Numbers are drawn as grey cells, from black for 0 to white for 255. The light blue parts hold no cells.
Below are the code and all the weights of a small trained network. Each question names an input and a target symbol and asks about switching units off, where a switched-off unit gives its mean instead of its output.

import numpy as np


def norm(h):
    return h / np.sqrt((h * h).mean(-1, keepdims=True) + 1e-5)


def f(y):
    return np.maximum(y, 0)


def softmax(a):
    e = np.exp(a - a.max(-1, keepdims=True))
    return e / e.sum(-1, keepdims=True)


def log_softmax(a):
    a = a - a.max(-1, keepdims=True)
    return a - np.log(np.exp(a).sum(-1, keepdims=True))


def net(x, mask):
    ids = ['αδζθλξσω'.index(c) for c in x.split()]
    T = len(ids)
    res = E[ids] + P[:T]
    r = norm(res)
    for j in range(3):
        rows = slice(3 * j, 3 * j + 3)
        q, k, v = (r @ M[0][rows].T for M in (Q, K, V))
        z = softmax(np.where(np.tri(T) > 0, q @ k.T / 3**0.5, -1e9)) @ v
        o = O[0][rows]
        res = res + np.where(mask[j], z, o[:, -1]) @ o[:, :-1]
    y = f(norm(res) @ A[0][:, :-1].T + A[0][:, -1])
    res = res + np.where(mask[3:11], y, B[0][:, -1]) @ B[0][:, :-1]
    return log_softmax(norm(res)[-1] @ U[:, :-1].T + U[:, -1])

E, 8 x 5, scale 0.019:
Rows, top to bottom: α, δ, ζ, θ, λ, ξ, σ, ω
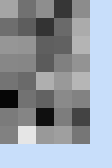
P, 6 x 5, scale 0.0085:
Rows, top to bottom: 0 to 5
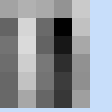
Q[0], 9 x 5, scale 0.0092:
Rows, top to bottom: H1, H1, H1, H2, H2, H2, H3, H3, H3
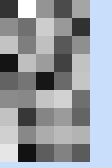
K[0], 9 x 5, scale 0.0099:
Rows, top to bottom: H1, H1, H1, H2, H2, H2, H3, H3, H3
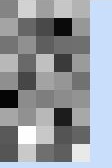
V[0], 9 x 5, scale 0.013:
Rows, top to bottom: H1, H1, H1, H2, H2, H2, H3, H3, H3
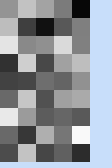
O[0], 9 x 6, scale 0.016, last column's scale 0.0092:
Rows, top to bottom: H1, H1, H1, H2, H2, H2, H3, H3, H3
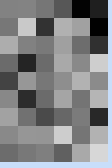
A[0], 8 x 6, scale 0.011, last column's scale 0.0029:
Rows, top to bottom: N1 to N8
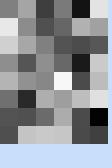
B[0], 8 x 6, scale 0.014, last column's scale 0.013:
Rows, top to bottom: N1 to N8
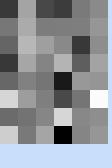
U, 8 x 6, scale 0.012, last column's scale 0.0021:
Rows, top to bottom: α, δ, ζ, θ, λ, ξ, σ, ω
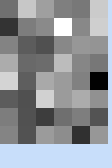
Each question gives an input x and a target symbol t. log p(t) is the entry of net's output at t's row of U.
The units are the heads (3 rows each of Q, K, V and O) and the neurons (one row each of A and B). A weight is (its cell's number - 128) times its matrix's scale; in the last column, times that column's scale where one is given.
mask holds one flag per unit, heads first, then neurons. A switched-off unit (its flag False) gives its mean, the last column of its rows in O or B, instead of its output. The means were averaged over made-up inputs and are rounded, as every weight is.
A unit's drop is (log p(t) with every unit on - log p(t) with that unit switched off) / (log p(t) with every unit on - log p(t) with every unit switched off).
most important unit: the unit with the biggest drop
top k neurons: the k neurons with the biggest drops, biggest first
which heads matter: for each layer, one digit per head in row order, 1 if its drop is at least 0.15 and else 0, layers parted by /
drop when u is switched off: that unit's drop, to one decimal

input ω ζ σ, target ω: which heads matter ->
100
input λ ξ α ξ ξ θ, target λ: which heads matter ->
100
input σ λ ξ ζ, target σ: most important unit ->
H3
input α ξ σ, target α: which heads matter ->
010
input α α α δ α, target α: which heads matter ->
010
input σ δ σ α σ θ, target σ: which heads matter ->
001
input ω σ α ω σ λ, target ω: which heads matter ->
100
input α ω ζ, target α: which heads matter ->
010
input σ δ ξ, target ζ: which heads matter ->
001
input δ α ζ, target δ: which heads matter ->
100
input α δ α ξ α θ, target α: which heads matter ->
010
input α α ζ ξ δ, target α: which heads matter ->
010
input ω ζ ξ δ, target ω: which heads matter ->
100
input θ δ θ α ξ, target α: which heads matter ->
010
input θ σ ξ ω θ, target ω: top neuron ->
[N4]
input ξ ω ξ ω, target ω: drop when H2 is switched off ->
0.1
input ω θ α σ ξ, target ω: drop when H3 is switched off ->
-0.2
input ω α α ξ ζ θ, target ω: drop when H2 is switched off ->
-0.1
